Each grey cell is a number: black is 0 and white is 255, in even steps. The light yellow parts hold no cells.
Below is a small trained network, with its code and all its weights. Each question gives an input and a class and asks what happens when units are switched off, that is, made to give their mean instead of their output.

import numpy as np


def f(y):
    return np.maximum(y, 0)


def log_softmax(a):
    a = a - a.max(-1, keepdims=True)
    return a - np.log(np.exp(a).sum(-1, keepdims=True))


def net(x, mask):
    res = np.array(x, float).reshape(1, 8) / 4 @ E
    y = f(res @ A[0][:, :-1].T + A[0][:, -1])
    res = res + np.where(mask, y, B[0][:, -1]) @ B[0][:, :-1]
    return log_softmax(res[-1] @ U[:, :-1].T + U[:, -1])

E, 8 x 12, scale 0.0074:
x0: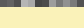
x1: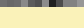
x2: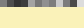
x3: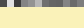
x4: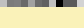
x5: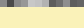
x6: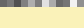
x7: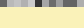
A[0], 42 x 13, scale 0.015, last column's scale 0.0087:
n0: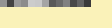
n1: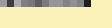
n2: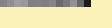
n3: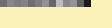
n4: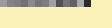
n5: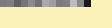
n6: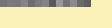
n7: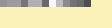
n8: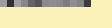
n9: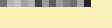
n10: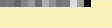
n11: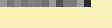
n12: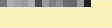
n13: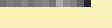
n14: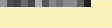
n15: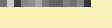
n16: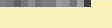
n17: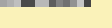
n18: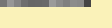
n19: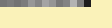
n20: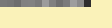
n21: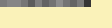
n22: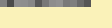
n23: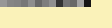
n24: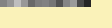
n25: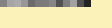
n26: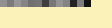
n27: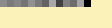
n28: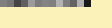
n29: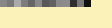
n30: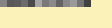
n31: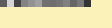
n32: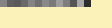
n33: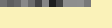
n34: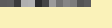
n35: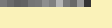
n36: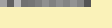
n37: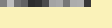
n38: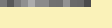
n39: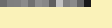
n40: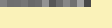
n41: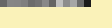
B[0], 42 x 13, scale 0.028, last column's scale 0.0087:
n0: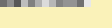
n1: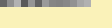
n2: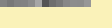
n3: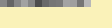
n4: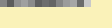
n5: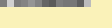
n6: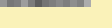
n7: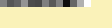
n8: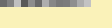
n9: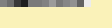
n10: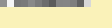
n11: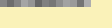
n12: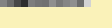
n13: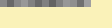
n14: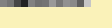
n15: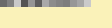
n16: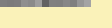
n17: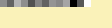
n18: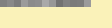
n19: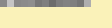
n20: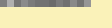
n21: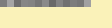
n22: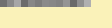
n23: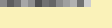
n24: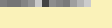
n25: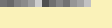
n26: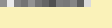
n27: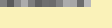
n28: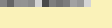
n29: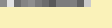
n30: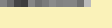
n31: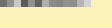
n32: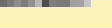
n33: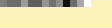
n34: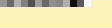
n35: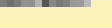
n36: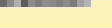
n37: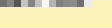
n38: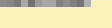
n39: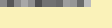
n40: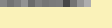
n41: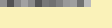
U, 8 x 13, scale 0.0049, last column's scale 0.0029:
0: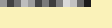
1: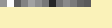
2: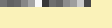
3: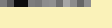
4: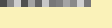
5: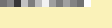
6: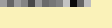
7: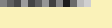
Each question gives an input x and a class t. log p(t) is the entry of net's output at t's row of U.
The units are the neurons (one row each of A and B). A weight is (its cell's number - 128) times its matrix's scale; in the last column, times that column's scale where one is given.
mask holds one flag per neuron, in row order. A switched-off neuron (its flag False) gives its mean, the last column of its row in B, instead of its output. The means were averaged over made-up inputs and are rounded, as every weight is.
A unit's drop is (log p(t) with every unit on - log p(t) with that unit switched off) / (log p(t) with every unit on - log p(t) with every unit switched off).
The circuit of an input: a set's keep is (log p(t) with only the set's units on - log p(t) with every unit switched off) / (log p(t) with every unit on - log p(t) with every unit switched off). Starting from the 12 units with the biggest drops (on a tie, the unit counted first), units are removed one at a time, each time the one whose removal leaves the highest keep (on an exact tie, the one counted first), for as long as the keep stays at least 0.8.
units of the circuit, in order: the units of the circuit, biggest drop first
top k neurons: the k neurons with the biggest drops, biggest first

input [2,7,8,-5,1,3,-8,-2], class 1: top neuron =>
[n26]
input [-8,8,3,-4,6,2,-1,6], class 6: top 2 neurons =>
[n17 n7]
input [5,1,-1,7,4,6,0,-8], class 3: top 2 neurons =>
[n14 n30]
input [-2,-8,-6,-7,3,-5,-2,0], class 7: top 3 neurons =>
[n7 n31 n15]
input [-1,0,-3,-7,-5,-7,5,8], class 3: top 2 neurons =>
[n9 n12]
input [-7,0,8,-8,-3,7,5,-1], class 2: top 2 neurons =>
[n28 n35]
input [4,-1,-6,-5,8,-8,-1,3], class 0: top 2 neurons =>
[n23 n27]
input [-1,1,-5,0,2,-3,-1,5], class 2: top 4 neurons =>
[n25 n24 n14 n30]
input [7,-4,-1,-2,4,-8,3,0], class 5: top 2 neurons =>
[n37 n17]
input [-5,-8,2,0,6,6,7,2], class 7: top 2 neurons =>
[n7 n26]
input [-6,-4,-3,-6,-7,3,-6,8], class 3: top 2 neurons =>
[n9 n12]
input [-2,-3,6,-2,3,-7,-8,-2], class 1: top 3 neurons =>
[n26 n29 n0]
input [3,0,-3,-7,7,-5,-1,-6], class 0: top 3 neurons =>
[n27 n23 n11]
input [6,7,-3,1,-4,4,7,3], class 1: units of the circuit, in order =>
[n10]
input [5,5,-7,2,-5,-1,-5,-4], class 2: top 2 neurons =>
[n24 n25]
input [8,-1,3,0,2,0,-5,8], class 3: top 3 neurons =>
[n9 n12 n17]
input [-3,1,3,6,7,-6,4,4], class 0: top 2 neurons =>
[n23 n4]
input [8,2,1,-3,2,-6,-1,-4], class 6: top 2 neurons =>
[n34 n0]
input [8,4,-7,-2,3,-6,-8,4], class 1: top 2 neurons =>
[n26 n29]
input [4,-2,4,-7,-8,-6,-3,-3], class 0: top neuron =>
[n41]
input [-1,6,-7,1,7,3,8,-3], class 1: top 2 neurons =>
[n10 n5]
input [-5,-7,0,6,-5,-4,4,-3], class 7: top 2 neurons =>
[n7 n8]
